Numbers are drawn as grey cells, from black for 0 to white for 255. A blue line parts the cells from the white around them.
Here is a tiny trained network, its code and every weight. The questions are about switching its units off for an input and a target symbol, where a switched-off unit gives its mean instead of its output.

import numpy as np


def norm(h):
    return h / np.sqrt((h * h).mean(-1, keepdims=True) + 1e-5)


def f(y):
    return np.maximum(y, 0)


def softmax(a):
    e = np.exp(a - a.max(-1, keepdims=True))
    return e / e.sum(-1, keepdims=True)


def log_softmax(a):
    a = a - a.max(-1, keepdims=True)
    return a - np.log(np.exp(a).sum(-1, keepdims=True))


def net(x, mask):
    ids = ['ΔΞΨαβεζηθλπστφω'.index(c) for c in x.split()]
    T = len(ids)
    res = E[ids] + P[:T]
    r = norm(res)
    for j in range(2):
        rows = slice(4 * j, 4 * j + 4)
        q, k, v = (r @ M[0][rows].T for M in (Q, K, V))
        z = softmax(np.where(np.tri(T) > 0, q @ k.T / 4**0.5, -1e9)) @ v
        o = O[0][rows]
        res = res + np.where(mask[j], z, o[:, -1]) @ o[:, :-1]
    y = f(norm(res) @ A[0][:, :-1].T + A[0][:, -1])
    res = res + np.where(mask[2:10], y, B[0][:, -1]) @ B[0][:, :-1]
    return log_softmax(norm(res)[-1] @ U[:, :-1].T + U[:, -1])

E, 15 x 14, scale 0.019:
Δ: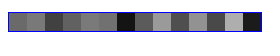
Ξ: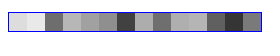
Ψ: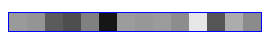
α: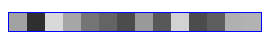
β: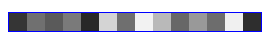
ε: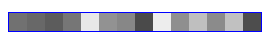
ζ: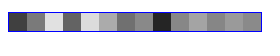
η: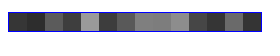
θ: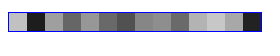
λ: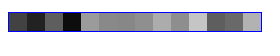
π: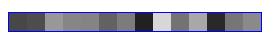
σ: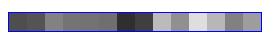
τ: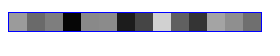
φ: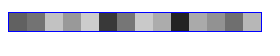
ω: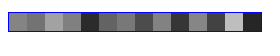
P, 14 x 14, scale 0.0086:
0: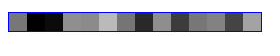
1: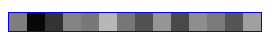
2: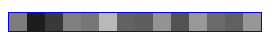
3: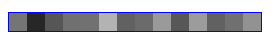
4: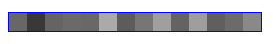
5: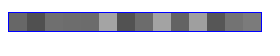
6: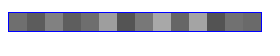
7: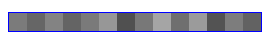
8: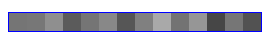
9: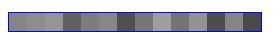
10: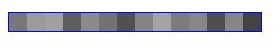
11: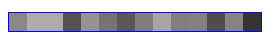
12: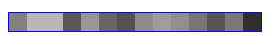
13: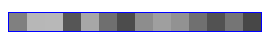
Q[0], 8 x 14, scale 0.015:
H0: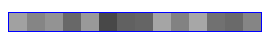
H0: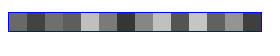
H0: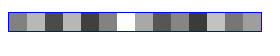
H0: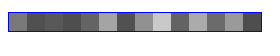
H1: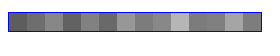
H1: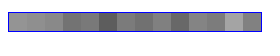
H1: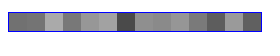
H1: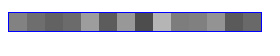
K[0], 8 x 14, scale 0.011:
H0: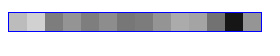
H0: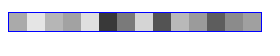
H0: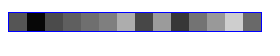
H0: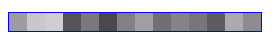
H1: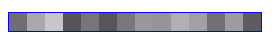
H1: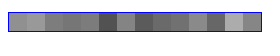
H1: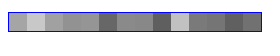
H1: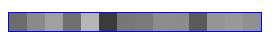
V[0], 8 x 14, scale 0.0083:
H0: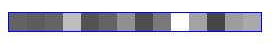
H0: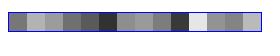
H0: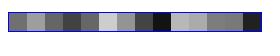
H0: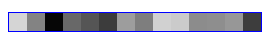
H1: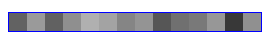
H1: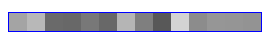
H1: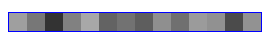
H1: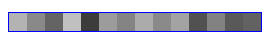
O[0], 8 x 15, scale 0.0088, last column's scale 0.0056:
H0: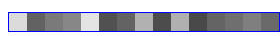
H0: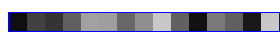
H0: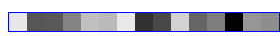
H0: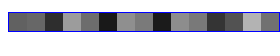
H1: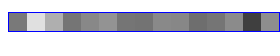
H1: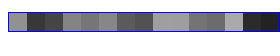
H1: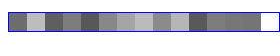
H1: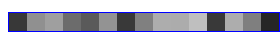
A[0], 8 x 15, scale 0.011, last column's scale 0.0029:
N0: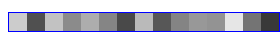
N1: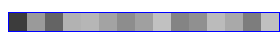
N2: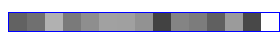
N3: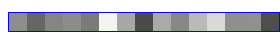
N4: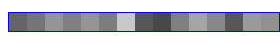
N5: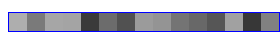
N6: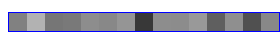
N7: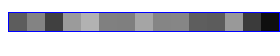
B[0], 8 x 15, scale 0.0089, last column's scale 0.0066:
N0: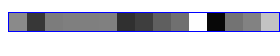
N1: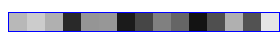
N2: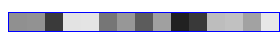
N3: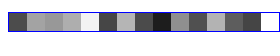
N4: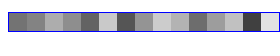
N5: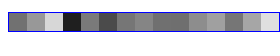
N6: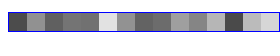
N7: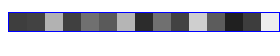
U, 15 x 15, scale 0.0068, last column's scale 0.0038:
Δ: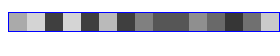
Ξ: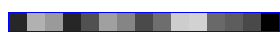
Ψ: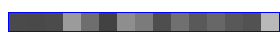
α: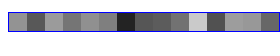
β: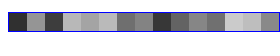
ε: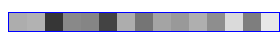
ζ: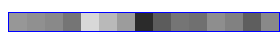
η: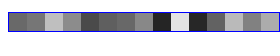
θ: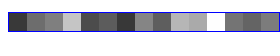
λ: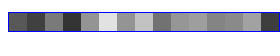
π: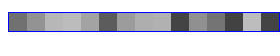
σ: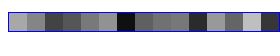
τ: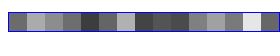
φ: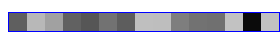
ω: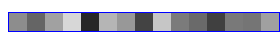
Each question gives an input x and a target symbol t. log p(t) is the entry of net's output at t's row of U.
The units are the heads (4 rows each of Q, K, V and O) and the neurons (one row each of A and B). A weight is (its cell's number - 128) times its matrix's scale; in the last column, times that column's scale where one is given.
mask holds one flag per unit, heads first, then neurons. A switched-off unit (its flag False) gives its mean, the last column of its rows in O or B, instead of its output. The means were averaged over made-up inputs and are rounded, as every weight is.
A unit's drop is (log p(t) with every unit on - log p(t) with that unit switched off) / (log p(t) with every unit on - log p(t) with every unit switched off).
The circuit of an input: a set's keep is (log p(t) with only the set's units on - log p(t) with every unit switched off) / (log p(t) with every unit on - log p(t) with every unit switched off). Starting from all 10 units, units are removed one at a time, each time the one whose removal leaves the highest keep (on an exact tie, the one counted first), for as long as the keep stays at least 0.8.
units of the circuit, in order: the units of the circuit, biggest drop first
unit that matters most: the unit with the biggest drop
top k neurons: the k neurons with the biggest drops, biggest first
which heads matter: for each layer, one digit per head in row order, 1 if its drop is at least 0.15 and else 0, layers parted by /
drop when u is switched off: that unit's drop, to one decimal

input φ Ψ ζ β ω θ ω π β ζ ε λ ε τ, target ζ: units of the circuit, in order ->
[H0 N3]
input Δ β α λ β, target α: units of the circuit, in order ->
[H0 N0]
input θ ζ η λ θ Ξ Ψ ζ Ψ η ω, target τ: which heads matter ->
00
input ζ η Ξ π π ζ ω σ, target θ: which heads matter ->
10
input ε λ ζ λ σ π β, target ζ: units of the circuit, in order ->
[H0 N3]
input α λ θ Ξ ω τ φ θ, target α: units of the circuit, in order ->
[N0]
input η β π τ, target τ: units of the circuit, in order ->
[H0 H1]
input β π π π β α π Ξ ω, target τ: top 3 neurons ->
[N5 N2 N6]
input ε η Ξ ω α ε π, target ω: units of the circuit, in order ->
[N4 H0 N3]
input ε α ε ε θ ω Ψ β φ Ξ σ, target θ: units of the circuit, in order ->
[H0 N1 N7 N4]
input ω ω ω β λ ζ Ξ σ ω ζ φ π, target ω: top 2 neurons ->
[N4 N3]
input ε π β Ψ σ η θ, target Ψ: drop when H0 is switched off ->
0.5
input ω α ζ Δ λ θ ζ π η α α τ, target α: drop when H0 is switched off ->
0.3
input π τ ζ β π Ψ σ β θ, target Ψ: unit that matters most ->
H0
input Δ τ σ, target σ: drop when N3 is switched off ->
0.1
